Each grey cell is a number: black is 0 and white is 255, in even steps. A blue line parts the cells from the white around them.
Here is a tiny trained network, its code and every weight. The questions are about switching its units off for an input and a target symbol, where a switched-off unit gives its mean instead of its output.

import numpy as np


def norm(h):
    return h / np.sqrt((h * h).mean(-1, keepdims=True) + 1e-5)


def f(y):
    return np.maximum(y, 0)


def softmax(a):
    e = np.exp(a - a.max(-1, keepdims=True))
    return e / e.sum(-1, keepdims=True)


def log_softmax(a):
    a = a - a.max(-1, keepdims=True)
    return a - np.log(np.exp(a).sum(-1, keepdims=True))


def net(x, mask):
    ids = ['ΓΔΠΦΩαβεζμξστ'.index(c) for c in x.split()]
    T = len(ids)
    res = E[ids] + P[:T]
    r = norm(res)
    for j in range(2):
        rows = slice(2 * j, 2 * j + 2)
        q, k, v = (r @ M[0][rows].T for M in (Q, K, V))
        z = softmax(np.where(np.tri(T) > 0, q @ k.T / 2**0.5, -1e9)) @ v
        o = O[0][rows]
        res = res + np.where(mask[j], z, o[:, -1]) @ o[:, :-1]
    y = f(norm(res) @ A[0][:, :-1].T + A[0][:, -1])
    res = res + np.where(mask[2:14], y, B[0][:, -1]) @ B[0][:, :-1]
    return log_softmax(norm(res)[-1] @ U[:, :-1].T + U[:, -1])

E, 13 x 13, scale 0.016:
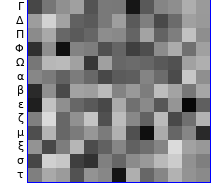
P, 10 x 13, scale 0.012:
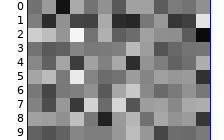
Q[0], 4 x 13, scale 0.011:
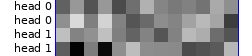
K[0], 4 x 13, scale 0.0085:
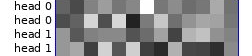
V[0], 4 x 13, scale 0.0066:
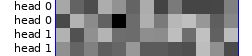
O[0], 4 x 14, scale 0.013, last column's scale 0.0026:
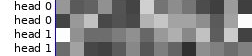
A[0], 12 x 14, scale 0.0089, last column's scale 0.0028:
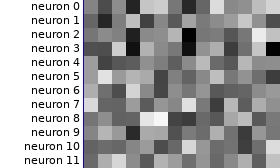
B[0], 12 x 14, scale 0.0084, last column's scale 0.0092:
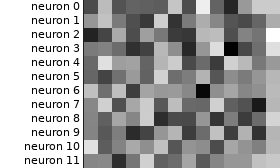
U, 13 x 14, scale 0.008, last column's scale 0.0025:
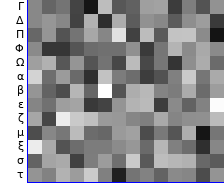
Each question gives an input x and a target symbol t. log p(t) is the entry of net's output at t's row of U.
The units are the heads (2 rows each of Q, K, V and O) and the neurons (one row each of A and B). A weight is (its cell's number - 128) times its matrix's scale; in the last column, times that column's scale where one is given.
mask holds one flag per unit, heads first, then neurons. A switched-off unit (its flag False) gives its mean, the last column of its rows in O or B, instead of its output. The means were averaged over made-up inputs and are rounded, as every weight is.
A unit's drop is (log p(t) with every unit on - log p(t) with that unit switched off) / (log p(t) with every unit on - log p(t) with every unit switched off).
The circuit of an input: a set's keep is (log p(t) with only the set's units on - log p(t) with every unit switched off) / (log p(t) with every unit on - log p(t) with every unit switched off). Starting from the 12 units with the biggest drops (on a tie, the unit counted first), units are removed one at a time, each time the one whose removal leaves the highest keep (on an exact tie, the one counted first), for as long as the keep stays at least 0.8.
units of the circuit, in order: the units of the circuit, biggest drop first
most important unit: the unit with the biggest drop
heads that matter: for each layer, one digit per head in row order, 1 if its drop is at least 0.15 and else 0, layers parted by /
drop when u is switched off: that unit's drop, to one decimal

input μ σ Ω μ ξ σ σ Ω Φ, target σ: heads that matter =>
10
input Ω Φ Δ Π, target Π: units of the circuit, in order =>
[neuron 4; neuron 3]
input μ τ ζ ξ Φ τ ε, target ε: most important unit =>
neuron 10
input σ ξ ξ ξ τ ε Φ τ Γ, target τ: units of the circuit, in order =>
[head 0; neuron 8]
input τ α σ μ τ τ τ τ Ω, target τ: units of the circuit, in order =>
[head 0; neuron 8]
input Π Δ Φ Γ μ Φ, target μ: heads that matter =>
01
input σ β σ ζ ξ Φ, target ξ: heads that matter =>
01
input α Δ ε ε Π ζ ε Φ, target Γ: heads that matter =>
00
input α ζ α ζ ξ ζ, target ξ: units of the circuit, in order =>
[head 1; neuron 7]
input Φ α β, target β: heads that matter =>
10
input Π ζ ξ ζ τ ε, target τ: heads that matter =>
10
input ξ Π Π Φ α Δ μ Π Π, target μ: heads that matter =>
01
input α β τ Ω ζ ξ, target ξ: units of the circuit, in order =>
[neuron 7; head 1]
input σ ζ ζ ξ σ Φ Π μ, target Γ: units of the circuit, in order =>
[neuron 3]
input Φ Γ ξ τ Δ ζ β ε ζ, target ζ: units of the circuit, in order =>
[head 1; neuron 5]
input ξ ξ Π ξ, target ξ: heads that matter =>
00
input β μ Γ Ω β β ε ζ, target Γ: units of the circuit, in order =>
[neuron 3; neuron 5]
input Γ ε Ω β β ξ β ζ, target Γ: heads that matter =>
00
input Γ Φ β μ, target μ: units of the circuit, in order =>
[head 1; neuron 2]
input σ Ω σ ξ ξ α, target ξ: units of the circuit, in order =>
[head 1; neuron 7]
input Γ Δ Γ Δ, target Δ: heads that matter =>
10
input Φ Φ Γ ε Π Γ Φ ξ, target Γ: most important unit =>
neuron 1
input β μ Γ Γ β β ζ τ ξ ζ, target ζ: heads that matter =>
00
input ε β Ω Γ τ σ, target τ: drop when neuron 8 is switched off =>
0.4
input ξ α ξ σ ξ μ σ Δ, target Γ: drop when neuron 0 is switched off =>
-0.1
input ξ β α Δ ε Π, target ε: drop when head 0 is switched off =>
0.7
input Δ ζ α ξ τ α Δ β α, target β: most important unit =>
neuron 5
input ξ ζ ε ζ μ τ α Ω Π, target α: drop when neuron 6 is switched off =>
0.2
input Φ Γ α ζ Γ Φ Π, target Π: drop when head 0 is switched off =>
0.1
